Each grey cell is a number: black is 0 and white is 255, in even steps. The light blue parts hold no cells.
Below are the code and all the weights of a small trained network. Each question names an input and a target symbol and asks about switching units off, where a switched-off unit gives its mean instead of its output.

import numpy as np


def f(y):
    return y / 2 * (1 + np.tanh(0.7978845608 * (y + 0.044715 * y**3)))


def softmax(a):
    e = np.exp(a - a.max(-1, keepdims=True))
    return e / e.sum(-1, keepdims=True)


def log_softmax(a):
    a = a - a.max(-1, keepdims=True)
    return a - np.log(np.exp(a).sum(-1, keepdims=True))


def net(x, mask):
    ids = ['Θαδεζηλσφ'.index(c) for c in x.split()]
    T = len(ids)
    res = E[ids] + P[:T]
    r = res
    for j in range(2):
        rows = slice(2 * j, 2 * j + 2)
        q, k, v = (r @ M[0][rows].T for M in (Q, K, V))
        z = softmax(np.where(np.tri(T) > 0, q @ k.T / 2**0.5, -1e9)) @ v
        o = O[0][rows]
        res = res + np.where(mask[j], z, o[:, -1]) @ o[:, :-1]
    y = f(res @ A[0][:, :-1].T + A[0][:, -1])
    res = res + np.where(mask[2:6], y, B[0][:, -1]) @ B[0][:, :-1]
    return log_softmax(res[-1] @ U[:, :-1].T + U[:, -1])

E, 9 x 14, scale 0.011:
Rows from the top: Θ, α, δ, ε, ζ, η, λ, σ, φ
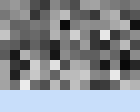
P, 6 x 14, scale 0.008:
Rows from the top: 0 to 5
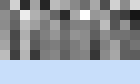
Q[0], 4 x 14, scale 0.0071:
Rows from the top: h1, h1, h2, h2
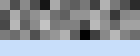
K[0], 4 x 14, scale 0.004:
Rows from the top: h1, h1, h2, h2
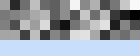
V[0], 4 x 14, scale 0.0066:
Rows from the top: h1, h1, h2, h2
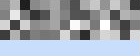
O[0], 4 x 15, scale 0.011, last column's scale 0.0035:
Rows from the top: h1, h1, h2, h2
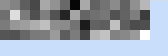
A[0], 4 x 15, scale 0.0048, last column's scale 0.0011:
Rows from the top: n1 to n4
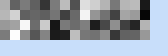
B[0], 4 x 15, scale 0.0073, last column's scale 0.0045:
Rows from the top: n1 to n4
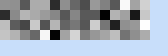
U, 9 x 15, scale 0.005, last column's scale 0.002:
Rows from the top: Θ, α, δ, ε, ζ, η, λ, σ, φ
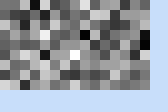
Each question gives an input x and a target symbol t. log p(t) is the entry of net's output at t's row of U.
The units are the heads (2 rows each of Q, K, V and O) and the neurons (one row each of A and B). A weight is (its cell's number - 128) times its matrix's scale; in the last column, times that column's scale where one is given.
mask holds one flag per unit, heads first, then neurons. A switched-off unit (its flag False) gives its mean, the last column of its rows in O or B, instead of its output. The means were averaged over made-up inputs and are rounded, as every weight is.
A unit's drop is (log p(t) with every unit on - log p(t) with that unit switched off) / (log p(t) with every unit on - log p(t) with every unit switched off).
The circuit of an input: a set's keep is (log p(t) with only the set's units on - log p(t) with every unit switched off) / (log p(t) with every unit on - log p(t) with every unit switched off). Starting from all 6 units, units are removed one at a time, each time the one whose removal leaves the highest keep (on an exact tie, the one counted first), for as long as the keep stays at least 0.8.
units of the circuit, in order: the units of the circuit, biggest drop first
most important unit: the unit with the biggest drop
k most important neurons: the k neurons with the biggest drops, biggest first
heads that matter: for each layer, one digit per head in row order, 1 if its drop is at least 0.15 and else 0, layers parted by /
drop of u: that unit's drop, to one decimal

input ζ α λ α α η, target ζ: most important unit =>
h2
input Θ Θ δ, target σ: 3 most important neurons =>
(n2, n3, n1)
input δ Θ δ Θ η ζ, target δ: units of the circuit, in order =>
(n3, h2)
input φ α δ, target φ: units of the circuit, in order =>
(h1, n4, h2)
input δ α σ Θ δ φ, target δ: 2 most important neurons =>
(n3, n2)
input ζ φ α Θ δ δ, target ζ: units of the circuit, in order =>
(h2, n1, n2)
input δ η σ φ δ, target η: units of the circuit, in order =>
(h1, h2)
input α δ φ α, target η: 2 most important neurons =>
(n3, n1)
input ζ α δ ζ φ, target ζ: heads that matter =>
01
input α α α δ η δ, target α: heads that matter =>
01
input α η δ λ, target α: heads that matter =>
01
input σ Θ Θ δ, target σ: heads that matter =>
11
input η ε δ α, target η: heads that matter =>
10
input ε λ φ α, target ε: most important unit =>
h2
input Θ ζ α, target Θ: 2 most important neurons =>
(n4, n3)
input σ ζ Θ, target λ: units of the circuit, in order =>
(h1, n1)
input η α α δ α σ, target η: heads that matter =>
11
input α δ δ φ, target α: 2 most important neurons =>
(n2, n4)
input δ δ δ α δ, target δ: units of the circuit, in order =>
(h2, n3, h1)
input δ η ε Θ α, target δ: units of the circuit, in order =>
(n3, h2, h1)
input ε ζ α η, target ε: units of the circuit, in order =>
(h2)
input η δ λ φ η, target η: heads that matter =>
10
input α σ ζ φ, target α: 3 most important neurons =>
(n2, n4, n1)
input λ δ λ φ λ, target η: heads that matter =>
10
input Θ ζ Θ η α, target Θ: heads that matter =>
11
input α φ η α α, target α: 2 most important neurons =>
(n2, n4)
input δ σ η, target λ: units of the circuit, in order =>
(h1)
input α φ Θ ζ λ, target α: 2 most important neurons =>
(n2, n4)
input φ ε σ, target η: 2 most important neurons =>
(n1, n4)
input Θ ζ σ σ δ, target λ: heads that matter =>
10
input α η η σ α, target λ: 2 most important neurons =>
(n1, n3)
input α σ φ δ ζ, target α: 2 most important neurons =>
(n2, n4)
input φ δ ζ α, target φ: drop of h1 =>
1.0
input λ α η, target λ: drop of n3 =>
0.0
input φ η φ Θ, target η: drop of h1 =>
0.6
